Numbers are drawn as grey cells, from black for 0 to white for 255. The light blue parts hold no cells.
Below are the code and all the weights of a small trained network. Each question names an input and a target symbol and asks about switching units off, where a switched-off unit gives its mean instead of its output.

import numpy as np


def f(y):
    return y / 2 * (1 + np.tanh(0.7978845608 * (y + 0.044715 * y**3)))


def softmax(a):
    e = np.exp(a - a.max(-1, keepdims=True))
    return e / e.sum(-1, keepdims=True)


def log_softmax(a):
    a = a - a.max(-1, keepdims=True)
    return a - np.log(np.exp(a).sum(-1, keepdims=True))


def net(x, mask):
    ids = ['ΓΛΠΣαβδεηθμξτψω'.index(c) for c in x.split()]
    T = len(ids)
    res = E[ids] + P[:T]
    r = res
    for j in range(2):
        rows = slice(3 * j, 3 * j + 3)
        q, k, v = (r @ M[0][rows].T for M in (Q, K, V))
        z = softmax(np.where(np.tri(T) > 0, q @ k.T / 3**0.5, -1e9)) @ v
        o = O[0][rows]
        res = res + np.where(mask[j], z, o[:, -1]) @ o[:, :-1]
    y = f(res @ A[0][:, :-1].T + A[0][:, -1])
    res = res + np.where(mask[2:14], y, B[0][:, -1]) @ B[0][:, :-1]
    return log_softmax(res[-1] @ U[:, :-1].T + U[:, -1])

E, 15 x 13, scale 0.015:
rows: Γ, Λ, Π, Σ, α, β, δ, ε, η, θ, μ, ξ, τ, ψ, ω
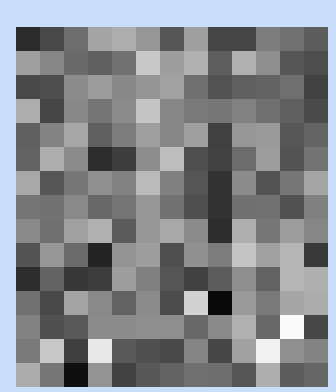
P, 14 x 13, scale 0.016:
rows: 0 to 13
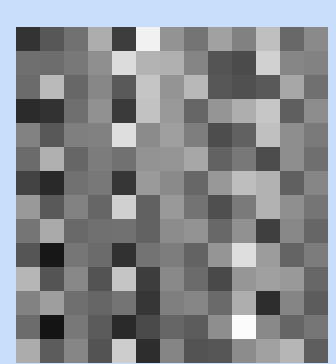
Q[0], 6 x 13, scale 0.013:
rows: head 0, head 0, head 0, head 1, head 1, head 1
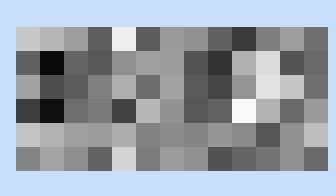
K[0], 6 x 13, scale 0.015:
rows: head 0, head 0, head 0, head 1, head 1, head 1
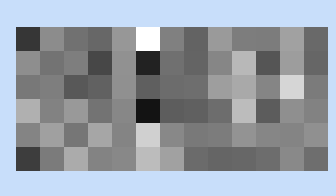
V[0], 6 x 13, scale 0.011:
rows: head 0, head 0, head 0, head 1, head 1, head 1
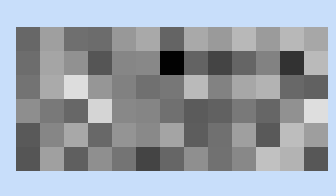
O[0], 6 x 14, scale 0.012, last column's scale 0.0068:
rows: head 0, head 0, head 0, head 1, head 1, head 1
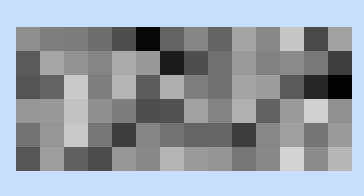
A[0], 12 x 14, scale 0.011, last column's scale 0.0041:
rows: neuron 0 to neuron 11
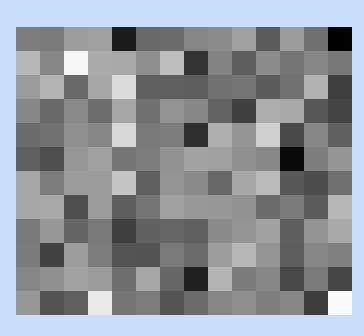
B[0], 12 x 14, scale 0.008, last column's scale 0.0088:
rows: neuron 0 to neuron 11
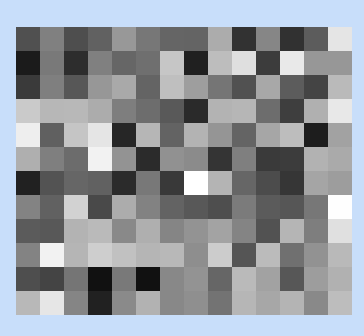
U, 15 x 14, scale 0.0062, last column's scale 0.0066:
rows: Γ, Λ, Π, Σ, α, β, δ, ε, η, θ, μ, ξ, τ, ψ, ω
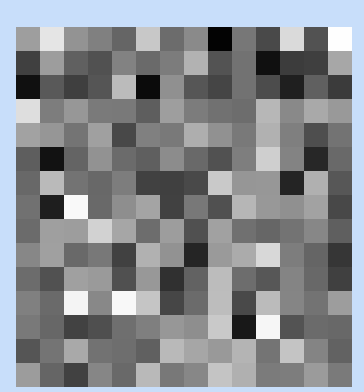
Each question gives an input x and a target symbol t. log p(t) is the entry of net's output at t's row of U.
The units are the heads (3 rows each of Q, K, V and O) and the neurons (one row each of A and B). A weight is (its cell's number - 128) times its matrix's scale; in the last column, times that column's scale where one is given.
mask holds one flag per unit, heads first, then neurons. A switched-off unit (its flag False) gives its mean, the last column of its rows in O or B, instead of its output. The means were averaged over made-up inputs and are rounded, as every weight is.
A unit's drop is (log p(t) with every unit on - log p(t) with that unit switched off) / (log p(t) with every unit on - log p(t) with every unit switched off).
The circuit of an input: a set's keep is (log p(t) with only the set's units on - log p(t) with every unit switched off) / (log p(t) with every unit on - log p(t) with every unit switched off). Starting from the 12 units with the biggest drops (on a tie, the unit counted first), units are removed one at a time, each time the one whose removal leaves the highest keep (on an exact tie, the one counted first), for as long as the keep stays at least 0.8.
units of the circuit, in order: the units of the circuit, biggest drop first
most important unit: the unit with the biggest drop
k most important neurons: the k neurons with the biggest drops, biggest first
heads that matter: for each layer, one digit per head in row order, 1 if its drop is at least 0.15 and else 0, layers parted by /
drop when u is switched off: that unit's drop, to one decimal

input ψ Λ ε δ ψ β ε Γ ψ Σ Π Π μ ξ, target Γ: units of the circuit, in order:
[head 0]
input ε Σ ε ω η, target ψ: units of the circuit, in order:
[neuron 1; head 0; head 1]
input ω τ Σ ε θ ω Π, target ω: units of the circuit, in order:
[head 0; head 1]
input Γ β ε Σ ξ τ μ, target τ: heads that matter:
10
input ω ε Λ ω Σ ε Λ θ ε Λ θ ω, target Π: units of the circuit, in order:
[head 1; neuron 7]
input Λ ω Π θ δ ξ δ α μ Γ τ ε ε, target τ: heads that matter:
11
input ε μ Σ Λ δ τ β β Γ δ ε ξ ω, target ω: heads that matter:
11
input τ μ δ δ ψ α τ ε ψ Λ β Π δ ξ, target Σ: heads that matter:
10
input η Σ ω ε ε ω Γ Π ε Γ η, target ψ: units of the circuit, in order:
[head 0; neuron 1]
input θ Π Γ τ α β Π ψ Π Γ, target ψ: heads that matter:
01
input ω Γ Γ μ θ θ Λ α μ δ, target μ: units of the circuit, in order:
[head 0; neuron 0; neuron 8]
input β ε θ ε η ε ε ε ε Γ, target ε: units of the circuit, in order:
[head 0; neuron 10; neuron 4; head 1]
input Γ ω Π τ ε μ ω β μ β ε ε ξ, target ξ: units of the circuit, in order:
[neuron 9; head 0]
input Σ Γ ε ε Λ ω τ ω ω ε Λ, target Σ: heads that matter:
10
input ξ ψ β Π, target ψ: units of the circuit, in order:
[head 1]
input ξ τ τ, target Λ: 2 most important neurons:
[neuron 0; neuron 7]
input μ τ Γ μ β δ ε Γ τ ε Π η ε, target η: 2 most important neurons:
[neuron 9; neuron 5]
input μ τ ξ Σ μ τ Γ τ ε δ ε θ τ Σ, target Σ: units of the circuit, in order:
[head 0; neuron 3]
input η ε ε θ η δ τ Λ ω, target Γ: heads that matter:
00
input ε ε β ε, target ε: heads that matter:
10
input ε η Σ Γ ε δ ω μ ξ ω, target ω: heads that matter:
11
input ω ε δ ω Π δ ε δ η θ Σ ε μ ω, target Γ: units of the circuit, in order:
[head 0; neuron 11]
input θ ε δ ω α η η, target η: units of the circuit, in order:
[head 0; neuron 9; neuron 5]
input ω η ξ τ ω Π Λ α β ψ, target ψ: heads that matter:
01
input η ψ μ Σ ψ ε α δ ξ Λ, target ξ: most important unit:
neuron 9
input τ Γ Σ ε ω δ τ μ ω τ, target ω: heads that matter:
11
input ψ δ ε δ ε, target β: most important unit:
neuron 4
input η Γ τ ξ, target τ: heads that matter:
10
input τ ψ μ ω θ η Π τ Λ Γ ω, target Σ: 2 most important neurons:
[neuron 3; neuron 0]
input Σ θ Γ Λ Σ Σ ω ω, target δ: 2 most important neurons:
[neuron 3; neuron 6]
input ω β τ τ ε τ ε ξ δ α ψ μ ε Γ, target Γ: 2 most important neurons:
[neuron 11; neuron 0]
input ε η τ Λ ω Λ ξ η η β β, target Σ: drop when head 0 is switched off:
1.0
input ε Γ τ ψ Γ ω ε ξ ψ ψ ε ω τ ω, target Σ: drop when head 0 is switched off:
0.6
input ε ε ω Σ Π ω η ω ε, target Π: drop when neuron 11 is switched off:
0.2
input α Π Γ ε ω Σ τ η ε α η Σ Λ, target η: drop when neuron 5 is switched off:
0.5
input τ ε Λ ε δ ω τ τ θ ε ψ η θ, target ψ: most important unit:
head 1
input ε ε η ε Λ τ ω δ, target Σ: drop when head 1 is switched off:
-0.1
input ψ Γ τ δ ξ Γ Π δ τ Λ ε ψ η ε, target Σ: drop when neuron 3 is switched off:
0.1
